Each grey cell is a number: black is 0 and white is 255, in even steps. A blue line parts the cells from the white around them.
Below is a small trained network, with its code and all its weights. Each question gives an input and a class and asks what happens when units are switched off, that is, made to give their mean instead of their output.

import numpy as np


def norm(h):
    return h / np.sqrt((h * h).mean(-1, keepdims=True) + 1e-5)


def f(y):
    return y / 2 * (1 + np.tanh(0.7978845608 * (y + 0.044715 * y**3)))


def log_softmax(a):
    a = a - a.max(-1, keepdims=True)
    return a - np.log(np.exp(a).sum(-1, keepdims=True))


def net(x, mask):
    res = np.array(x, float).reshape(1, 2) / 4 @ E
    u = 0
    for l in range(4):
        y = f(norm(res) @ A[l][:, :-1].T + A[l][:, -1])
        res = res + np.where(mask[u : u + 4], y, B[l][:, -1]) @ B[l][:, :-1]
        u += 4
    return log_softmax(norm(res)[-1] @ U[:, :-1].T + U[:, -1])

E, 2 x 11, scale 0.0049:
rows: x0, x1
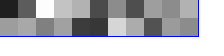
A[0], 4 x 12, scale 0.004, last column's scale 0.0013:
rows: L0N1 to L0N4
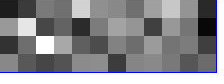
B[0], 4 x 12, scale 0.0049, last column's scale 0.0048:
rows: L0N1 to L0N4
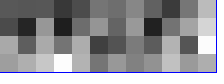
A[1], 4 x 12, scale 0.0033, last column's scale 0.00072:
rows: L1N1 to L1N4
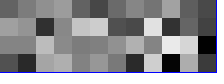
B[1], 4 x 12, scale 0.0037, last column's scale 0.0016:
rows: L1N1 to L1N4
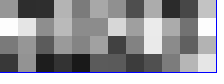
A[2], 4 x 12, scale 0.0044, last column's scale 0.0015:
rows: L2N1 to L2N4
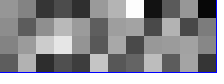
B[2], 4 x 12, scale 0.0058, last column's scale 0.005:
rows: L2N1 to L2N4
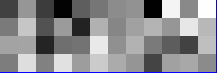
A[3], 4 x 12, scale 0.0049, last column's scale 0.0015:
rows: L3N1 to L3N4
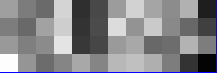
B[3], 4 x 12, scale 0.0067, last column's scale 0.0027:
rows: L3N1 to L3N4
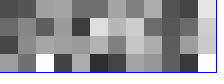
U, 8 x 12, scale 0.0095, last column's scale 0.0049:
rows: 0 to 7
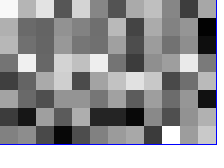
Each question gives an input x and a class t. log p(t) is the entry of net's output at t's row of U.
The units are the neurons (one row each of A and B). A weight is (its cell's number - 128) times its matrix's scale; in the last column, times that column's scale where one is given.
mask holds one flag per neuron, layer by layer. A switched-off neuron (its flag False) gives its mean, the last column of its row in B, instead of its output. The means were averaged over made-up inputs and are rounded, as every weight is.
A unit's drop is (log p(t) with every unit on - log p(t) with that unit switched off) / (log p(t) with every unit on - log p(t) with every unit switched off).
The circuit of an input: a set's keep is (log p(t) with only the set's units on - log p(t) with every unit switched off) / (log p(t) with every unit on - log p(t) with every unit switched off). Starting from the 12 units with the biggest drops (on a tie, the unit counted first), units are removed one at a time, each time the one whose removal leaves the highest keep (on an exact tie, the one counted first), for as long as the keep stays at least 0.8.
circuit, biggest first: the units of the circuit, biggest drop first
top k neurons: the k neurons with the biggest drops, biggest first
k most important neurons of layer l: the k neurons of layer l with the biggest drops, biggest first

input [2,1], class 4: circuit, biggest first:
[L2N1]
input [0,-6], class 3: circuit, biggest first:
[L0N3; L2N4]
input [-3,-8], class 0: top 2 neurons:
[L1N2; L3N4]
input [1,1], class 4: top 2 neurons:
[L2N1; L2N2]
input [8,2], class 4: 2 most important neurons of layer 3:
[L3N2; L3N4]
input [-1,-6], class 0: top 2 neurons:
[L1N2; L0N2]
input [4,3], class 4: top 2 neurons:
[L2N2; L2N1]
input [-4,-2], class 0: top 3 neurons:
[L0N4; L0N1; L2N1]
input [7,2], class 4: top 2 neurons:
[L2N1; L0N2]
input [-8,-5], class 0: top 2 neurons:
[L0N4; L1N2]
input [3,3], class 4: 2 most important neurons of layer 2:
[L2N2; L2N1]
